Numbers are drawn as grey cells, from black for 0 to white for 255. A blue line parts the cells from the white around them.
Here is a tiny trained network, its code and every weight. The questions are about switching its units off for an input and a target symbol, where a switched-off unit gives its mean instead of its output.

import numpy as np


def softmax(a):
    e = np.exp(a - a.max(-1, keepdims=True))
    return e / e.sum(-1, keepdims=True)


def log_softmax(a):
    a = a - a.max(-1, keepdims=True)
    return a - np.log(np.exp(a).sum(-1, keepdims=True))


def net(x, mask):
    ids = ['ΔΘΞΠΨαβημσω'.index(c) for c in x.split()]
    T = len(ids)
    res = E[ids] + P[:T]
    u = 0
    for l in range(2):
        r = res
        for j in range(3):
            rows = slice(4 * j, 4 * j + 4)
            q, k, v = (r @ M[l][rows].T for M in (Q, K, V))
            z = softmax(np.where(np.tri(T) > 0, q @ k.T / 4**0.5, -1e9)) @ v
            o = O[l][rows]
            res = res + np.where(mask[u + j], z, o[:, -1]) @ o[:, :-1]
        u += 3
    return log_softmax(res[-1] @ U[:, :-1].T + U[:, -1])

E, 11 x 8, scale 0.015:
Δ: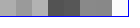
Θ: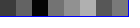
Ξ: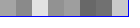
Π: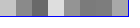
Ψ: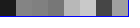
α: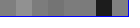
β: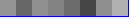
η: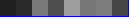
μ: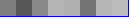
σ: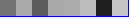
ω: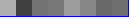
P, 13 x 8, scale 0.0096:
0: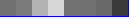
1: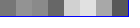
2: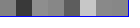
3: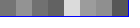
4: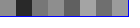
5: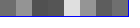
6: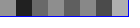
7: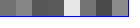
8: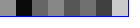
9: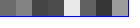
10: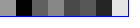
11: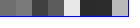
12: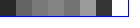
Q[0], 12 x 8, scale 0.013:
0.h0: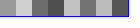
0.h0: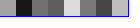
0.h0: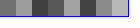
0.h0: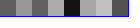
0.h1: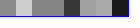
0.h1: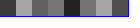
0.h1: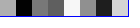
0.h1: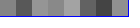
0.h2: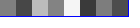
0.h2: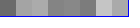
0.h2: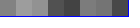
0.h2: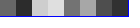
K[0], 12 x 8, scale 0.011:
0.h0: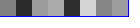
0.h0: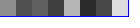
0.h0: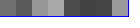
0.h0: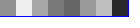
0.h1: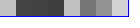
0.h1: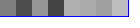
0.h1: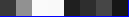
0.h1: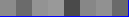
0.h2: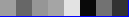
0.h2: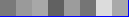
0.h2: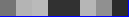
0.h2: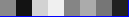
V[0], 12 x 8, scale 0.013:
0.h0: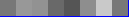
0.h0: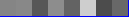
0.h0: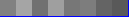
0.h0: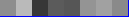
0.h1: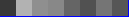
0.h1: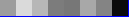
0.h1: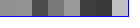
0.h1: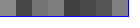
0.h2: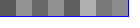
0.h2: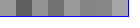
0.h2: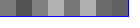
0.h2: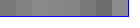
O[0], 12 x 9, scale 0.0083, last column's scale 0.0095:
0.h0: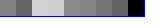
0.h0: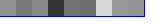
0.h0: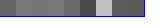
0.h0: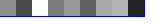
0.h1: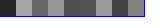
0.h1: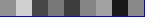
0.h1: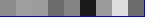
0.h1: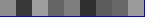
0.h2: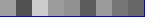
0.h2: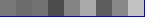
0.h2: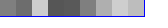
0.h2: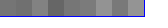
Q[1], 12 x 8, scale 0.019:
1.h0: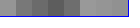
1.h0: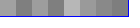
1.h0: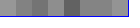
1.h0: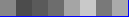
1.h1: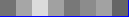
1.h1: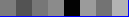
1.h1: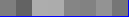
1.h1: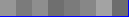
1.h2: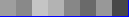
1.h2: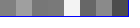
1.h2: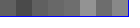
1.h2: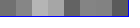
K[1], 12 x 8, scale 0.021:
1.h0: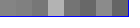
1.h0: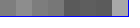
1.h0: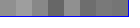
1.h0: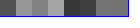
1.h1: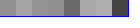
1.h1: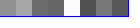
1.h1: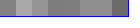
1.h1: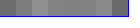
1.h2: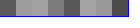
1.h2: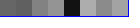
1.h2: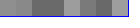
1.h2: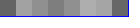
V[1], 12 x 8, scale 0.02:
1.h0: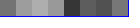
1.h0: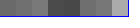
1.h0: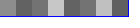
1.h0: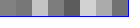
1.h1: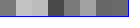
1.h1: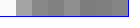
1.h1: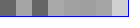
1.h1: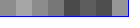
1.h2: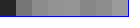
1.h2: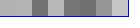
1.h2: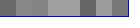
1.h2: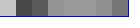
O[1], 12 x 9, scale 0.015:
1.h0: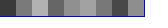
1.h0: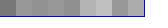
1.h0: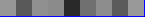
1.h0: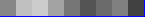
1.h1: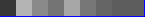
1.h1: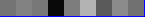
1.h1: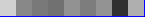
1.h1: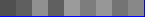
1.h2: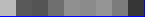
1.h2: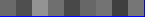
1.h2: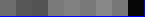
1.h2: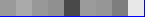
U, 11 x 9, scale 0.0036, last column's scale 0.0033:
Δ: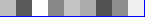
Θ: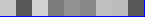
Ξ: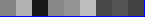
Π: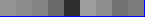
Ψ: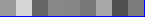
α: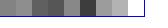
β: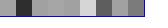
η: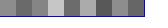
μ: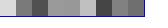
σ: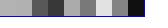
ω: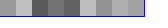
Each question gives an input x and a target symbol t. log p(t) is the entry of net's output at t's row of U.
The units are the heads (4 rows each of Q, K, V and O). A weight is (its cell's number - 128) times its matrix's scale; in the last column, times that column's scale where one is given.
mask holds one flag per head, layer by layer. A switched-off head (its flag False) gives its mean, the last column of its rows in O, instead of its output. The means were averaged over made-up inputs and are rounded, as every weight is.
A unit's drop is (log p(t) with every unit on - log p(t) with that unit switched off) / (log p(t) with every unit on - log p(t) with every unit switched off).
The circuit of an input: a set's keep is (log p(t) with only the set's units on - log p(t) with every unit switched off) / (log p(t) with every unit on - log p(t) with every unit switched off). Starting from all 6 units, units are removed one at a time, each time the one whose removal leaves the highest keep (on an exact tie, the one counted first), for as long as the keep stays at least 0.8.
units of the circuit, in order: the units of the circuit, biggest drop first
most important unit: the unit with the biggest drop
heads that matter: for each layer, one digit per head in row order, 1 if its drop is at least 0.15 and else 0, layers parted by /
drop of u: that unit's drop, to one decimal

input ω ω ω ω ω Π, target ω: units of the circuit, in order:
1.h2, 1.h1, 0.h1
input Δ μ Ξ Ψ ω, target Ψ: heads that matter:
000 / 010
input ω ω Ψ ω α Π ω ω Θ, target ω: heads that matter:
010 / 011
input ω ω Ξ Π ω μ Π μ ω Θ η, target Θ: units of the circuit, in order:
0.h0, 1.h1
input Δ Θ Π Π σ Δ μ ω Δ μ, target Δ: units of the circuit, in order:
0.h0, 1.h0
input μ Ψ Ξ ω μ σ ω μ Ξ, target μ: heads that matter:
010 / 010
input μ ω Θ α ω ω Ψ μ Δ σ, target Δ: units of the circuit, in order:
0.h0, 1.h2
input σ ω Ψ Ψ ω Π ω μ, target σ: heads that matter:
110 / 110
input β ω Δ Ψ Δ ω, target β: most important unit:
0.h1
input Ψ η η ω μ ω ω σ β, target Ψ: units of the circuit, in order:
1.h1, 0.h1
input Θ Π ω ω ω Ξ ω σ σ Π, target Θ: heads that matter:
111 / 110
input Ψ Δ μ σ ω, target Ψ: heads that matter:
010 / 110
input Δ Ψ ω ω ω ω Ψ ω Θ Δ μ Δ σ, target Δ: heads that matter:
100 / 000
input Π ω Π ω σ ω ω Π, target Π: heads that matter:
111 / 101
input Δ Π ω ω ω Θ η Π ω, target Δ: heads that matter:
100 / 100
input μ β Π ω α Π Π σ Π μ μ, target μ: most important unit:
1.h1
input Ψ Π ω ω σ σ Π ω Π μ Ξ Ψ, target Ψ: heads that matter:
011 / 110
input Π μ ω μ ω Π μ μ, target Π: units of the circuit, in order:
1.h0, 1.h2, 0.h1, 0.h0
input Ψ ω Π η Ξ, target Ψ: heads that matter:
010 / 110
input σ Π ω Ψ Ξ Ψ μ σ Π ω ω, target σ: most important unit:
0.h1
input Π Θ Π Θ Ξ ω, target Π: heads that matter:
011 / 101
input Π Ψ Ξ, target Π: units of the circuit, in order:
1.h2, 0.h1
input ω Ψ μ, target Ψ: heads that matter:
001 / 010
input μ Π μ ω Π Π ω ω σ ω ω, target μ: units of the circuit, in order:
0.h1, 1.h0, 1.h1
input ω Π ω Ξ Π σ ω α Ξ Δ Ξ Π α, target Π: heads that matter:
100 / 011
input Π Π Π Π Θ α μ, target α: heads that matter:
100 / 011
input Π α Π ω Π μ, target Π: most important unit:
1.h2
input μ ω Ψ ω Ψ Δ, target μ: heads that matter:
010 / 110
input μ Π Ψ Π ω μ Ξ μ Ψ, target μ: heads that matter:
010 / 010
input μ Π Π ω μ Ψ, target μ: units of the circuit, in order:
1.h1, 0.h1, 1.h0
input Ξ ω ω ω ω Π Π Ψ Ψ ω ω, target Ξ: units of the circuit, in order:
1.h0, 0.h0
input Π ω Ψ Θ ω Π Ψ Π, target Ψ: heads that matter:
001 / 010
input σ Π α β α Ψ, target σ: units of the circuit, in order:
0.h1, 1.h0, 1.h1
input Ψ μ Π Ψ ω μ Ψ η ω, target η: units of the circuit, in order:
1.h1
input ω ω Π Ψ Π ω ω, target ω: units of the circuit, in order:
1.h2, 1.h1, 0.h1
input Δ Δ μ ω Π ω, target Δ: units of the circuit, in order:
1.h0, 0.h0
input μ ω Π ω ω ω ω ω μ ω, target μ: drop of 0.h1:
0.2
